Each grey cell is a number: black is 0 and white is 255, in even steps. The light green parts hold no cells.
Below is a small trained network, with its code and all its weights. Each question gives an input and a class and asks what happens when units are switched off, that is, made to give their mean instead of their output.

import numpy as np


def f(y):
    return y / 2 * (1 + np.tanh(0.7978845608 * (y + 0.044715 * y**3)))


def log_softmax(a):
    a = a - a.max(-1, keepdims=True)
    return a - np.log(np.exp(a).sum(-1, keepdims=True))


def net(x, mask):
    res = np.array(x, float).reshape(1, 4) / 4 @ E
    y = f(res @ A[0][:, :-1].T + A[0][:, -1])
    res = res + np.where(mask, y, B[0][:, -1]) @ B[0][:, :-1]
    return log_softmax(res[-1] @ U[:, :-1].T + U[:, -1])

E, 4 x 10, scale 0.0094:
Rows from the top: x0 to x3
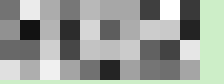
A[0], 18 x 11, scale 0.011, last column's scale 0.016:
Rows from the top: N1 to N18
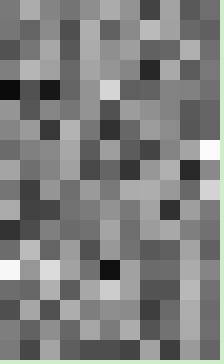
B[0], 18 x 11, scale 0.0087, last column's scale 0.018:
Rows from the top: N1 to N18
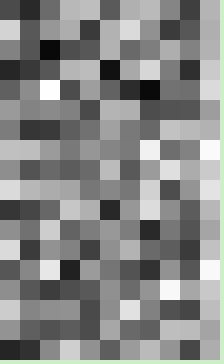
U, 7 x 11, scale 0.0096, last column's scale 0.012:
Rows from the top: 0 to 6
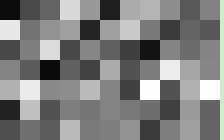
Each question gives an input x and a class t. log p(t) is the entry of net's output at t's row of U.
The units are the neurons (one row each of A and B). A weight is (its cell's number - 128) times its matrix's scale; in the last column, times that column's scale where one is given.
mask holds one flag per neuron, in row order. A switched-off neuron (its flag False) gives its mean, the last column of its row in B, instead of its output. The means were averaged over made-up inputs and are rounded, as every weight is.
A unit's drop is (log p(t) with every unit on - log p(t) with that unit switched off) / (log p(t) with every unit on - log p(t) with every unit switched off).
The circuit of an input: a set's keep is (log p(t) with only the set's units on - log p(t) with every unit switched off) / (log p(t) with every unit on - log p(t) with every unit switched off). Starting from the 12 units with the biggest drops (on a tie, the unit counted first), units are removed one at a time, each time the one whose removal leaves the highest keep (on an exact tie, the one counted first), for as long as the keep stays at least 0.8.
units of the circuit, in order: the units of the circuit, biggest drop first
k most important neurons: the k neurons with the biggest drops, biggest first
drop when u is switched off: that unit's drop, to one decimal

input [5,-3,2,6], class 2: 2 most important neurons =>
[N14, N11]
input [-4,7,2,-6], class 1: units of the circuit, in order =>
[N2]
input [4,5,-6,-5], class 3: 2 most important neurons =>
[N9, N14]
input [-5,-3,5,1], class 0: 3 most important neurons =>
[N11, N18, N9]
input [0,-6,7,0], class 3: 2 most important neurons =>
[N15, N3]
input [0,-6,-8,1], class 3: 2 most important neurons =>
[N7, N9]
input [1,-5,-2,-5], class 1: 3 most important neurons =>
[N14, N16, N13]
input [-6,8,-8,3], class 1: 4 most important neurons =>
[N2, N10, N6, N15]
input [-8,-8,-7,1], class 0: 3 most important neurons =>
[N11, N18, N10]
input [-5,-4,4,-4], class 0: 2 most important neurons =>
[N11, N14]
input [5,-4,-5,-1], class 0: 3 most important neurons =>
[N4, N1, N15]
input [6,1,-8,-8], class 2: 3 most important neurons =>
[N5, N12, N15]
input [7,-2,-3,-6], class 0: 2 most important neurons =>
[N4, N1]
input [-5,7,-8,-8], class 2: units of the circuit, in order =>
[N5]
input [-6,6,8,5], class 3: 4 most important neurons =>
[N15, N17, N3, N4]
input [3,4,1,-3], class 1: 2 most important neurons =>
[N14, N2]
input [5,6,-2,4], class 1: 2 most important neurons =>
[N2, N10]
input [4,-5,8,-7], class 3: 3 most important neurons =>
[N15, N3, N14]
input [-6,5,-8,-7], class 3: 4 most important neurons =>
[N9, N7, N14, N4]
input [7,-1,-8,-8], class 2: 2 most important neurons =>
[N5, N12]
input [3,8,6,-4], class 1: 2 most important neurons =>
[N2, N10]
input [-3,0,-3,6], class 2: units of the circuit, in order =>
[N14]
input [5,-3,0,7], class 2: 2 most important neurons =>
[N14, N11]
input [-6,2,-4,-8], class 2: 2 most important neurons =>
[N5, N12]
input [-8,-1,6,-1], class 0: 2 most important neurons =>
[N11, N18]
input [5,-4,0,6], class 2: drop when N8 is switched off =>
-0.1
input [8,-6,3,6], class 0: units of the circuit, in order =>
[N4]
